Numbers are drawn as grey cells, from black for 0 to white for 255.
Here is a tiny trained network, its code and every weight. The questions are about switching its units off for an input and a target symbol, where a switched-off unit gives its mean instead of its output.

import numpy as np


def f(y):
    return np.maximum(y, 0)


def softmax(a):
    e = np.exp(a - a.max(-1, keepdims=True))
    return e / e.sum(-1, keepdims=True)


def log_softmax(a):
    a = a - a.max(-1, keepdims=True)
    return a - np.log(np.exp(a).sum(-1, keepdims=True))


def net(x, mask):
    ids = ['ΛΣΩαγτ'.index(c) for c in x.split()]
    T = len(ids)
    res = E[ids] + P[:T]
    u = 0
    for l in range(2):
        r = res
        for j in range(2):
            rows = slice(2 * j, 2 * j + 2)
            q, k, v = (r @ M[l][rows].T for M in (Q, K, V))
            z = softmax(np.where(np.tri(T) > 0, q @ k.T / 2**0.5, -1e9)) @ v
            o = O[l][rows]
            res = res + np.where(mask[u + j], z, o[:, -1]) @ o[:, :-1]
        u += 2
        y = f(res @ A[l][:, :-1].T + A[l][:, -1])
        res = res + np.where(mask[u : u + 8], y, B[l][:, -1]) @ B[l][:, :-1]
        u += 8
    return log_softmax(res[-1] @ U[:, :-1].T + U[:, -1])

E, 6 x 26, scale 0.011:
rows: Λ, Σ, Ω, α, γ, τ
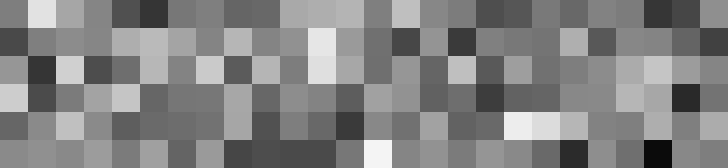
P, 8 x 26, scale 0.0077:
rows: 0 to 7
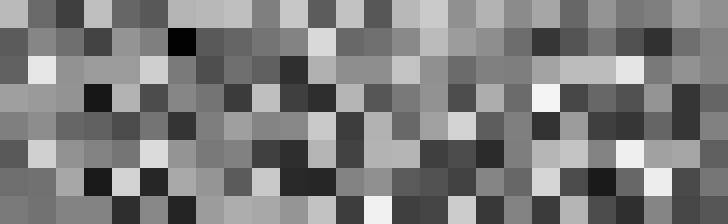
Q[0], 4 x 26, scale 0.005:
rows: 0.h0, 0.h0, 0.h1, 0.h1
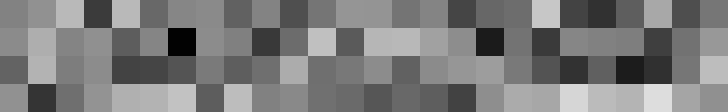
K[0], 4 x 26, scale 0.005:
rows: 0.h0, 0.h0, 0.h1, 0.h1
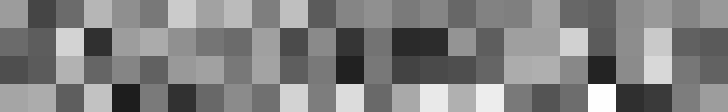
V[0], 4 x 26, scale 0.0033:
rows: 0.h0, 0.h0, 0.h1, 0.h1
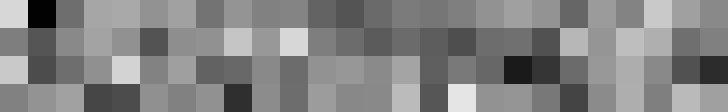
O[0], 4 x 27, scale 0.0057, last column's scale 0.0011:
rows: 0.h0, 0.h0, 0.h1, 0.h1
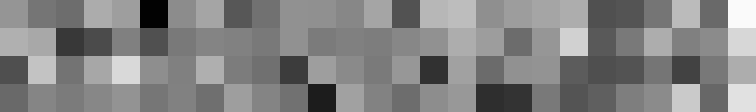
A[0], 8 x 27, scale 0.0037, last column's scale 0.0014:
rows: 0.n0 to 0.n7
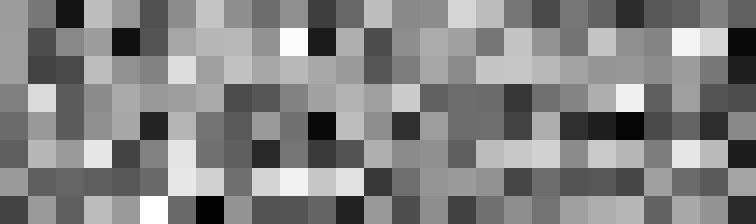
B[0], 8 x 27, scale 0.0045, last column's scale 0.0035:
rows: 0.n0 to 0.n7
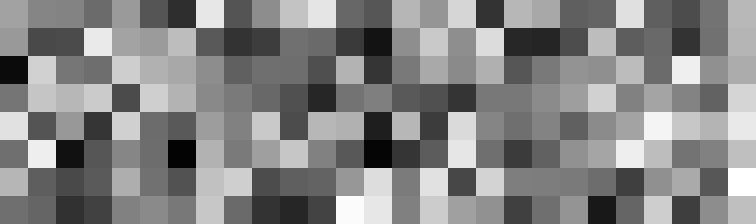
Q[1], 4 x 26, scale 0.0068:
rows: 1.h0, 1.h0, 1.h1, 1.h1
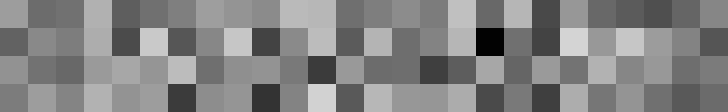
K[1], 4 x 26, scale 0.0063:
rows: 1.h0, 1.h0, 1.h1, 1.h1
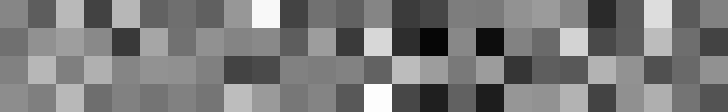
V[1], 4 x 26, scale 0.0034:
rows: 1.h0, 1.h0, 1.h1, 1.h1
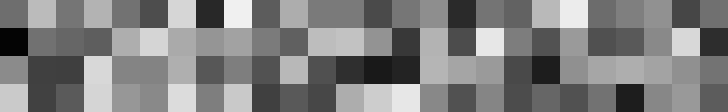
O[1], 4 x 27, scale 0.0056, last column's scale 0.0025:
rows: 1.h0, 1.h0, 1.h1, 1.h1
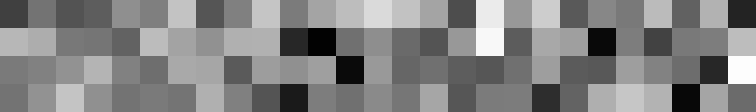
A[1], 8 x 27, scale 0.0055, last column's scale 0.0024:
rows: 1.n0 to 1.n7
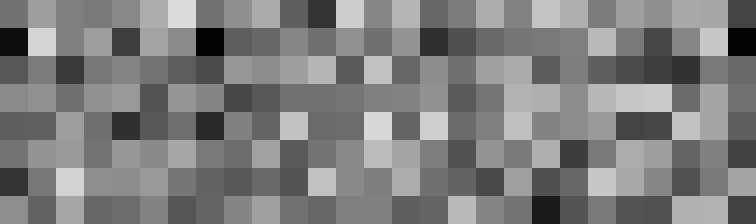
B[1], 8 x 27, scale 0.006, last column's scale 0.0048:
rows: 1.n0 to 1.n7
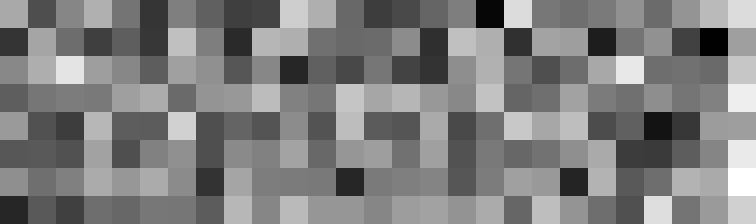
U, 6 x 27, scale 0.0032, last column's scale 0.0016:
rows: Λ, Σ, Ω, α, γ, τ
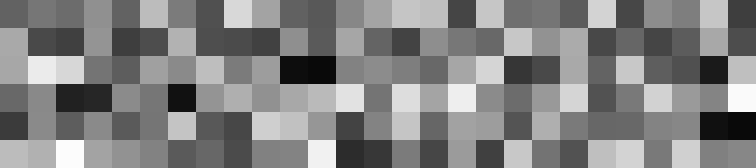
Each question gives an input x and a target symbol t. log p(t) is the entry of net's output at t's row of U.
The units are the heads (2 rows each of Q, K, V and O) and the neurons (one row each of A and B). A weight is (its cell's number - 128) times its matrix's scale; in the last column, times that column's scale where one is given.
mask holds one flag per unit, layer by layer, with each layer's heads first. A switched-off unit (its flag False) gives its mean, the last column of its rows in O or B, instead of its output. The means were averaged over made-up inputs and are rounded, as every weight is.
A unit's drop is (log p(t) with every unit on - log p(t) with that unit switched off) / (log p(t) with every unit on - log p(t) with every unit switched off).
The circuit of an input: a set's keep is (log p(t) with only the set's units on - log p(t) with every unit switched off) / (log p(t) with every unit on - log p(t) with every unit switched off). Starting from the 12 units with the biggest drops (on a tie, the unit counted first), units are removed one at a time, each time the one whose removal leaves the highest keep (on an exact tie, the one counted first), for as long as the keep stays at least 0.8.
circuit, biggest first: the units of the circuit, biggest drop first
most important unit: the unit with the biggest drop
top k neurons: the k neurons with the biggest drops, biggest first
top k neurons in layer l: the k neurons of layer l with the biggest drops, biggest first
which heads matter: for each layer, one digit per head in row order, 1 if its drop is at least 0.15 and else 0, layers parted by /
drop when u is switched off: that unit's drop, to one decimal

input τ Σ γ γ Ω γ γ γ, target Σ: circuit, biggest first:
(1.n4 0.h1)
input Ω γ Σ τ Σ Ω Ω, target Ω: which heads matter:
00 / 11
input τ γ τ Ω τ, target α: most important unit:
1.n7
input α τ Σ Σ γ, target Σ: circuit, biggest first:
(1.n4 0.n4)
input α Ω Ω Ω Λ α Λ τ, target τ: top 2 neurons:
(0.n0 1.n6)
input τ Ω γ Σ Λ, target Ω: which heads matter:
01 / 10
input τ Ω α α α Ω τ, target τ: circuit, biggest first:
(1.h0 0.n0 0.n4)
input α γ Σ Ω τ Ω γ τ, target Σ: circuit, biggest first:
(1.n4 0.h1 1.h1)
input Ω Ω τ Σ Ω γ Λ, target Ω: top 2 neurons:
(0.n1 0.n6)
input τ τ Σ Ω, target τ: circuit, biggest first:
(1.h0 0.h0 1.n6 0.n0)
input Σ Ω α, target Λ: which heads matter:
00 / 10
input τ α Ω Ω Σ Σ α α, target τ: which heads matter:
00 / 10
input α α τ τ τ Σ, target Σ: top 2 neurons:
(1.n0 0.n7)
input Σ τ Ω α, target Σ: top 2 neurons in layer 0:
(0.n2 0.n6)
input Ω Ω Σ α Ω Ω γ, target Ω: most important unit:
1.h1
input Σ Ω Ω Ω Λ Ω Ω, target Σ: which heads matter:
00 / 10
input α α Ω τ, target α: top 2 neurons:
(0.n4 0.n0)
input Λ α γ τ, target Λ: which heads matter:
10 / 11
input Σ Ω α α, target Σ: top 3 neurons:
(1.n0 1.n5 0.n2)
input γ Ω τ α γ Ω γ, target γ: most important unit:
1.h1
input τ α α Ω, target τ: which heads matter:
00 / 10
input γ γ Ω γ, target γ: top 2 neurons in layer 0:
(0.n1 0.n5)
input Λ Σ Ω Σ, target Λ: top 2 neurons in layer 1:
(1.n6 1.n5)
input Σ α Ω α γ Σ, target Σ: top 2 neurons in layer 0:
(0.n7 0.n3)
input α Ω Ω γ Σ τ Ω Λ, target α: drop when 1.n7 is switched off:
0.3
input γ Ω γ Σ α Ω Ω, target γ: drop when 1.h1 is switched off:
1.0
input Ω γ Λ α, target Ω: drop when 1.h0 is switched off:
0.6
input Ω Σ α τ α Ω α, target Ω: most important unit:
1.h0
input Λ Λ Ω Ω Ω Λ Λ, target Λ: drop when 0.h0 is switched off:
0.3
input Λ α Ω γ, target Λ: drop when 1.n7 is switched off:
0.0
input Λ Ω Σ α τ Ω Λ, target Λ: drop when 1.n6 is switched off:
0.2
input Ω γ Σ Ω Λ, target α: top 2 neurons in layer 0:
(0.n4 0.n1)
